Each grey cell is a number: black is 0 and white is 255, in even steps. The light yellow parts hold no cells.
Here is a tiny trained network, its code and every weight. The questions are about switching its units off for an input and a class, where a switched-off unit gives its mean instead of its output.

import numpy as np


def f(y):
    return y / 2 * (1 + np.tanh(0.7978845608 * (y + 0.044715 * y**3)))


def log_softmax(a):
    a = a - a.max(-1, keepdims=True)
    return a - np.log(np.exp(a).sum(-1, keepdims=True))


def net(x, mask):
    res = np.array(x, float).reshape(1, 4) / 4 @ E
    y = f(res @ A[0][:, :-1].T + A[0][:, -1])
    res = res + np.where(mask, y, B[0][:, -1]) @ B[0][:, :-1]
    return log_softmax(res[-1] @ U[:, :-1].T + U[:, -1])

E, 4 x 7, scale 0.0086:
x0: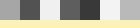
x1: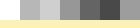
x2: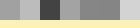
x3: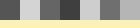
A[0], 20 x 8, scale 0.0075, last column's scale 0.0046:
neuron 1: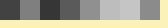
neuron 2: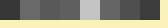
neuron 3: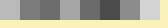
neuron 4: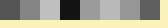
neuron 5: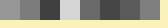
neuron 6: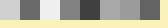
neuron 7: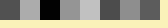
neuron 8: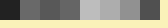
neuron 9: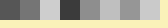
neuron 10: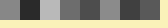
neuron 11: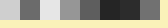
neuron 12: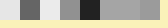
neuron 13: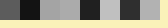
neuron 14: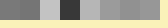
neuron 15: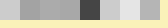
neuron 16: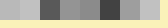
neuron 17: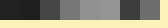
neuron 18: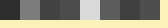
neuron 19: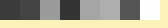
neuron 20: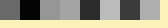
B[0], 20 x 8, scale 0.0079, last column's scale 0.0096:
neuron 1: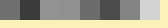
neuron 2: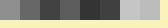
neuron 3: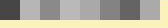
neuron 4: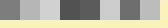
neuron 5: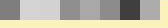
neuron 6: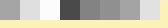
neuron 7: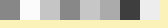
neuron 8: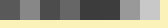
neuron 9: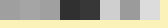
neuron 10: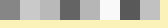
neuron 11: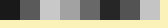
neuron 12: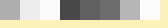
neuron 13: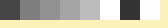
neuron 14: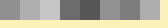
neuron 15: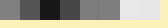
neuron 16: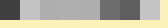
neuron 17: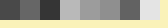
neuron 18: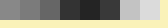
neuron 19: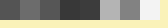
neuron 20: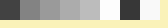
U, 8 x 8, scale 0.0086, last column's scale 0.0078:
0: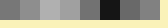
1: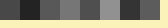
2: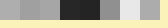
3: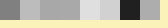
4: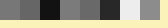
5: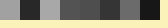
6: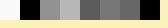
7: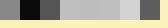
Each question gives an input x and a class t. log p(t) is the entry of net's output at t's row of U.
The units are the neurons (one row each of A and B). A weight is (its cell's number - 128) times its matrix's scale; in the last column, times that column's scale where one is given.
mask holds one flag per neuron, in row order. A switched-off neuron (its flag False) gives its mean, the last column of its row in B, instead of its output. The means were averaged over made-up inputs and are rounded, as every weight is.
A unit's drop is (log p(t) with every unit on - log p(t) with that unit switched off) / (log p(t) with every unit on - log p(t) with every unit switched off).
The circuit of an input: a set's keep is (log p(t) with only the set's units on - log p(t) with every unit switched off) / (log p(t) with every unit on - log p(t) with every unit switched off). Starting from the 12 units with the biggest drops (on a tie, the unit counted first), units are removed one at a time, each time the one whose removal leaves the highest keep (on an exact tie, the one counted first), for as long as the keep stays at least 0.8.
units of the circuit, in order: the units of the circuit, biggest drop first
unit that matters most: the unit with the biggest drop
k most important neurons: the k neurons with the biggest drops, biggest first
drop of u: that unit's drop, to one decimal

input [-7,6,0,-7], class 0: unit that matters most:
neuron 11
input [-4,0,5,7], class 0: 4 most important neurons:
(neuron 13; neuron 20; neuron 18; neuron 10)
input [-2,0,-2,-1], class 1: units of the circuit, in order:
(neuron 7; neuron 12)
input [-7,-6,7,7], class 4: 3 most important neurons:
(neuron 18; neuron 2; neuron 8)
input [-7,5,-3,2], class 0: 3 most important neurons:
(neuron 13; neuron 20; neuron 10)
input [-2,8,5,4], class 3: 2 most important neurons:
(neuron 16; neuron 18)
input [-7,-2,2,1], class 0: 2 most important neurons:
(neuron 18; neuron 7)
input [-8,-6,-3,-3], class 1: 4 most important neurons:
(neuron 7; neuron 15; neuron 5; neuron 17)
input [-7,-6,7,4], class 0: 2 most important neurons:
(neuron 7; neuron 15)
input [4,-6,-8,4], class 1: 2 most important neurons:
(neuron 12; neuron 17)
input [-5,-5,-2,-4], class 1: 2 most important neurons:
(neuron 18; neuron 2)
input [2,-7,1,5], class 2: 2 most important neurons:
(neuron 4; neuron 9)
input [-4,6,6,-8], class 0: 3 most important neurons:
(neuron 13; neuron 20; neuron 11)
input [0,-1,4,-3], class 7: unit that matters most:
neuron 7
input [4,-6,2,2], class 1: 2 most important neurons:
(neuron 12; neuron 6)
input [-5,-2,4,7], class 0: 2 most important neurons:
(neuron 7; neuron 15)
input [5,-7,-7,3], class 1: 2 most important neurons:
(neuron 19; neuron 7)
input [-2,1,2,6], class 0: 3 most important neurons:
(neuron 13; neuron 20; neuron 10)
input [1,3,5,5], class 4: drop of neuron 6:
0.2
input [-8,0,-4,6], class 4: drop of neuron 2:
0.3
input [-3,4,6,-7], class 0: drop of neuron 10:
0.2
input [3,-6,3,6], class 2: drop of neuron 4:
0.1
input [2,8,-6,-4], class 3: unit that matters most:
neuron 13
